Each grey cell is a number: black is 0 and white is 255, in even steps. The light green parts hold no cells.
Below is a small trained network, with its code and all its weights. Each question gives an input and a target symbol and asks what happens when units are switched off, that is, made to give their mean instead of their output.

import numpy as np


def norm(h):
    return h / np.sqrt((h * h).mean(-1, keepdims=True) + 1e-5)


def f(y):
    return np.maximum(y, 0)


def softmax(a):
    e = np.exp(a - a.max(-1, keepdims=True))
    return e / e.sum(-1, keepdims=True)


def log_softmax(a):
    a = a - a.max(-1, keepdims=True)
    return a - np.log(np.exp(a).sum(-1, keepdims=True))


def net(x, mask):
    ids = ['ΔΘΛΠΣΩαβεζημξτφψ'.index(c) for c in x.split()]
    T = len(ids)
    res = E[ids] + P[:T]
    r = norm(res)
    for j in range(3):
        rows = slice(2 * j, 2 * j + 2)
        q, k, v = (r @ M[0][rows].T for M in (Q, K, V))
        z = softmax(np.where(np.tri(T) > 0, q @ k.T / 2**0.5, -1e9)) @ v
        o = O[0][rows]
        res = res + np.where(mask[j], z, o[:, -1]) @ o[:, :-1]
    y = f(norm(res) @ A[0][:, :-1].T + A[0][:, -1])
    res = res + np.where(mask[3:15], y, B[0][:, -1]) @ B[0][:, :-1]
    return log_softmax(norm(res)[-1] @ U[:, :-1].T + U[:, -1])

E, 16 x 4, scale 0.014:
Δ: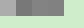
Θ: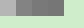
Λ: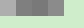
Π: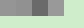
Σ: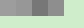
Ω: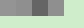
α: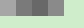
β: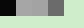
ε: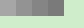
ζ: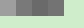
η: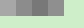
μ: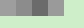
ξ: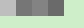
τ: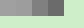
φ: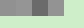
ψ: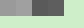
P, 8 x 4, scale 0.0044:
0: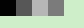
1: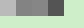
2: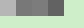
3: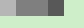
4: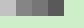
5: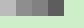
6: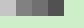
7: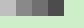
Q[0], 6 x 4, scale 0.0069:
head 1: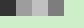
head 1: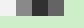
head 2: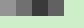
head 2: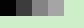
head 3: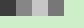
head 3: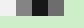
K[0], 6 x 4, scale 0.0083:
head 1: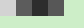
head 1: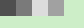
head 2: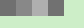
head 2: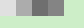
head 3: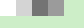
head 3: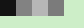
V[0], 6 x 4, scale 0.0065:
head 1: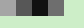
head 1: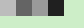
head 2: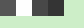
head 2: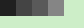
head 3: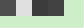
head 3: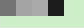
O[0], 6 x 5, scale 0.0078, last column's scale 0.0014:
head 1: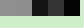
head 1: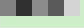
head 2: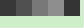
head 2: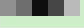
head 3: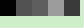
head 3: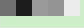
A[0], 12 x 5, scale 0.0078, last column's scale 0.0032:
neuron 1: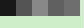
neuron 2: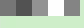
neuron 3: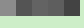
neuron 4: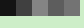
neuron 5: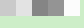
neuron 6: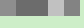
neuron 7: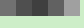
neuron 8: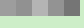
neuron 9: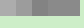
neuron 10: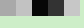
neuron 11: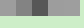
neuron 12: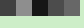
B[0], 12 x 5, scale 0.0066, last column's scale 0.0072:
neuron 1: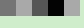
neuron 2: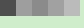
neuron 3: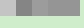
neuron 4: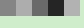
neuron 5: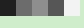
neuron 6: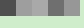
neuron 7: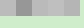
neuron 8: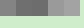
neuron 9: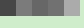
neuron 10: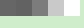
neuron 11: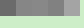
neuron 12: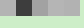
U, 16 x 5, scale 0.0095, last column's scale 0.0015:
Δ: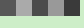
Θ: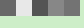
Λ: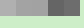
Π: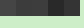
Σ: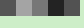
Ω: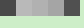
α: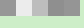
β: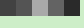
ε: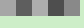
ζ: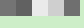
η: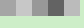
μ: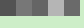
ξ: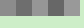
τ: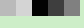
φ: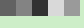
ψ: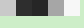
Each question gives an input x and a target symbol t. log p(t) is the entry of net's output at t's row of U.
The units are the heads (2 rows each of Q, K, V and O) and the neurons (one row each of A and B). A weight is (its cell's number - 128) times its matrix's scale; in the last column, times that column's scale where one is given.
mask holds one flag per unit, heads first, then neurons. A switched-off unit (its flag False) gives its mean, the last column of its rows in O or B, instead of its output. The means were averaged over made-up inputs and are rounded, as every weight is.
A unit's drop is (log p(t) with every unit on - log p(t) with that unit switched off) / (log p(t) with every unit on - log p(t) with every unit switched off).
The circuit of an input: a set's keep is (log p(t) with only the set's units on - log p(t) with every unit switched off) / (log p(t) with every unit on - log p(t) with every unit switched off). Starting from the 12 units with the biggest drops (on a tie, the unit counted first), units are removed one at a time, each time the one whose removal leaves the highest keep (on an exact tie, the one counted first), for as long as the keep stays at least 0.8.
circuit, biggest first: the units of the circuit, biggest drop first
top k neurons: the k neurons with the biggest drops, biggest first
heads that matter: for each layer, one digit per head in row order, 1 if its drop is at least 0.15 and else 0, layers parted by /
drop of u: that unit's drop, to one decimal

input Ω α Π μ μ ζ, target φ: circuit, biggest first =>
head 1; neuron 10
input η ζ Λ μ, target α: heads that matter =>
001
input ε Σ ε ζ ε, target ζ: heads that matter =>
000
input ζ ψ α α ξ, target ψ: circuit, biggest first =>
neuron 10; head 2
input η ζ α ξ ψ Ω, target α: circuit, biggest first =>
head 3; head 1
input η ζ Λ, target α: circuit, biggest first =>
head 3; head 1
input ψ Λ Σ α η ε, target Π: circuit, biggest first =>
head 3; head 1
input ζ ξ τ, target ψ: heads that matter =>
000
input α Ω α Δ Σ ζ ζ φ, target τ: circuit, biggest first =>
head 1
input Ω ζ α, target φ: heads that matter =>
110
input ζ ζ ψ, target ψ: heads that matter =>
000
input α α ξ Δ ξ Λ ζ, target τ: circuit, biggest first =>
head 3; head 1
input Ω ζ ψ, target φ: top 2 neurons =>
neuron 10; neuron 12
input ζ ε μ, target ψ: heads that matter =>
110
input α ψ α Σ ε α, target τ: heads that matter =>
001
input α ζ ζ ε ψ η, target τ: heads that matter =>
001
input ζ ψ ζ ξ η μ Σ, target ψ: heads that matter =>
100
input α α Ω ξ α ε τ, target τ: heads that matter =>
101
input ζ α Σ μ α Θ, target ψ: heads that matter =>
000
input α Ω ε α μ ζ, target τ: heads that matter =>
001
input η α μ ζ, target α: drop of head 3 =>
0.2
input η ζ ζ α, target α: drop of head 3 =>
0.2
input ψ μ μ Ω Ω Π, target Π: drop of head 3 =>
0.9
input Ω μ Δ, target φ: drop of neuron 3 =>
0.0
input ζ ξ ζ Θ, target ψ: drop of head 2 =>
0.1
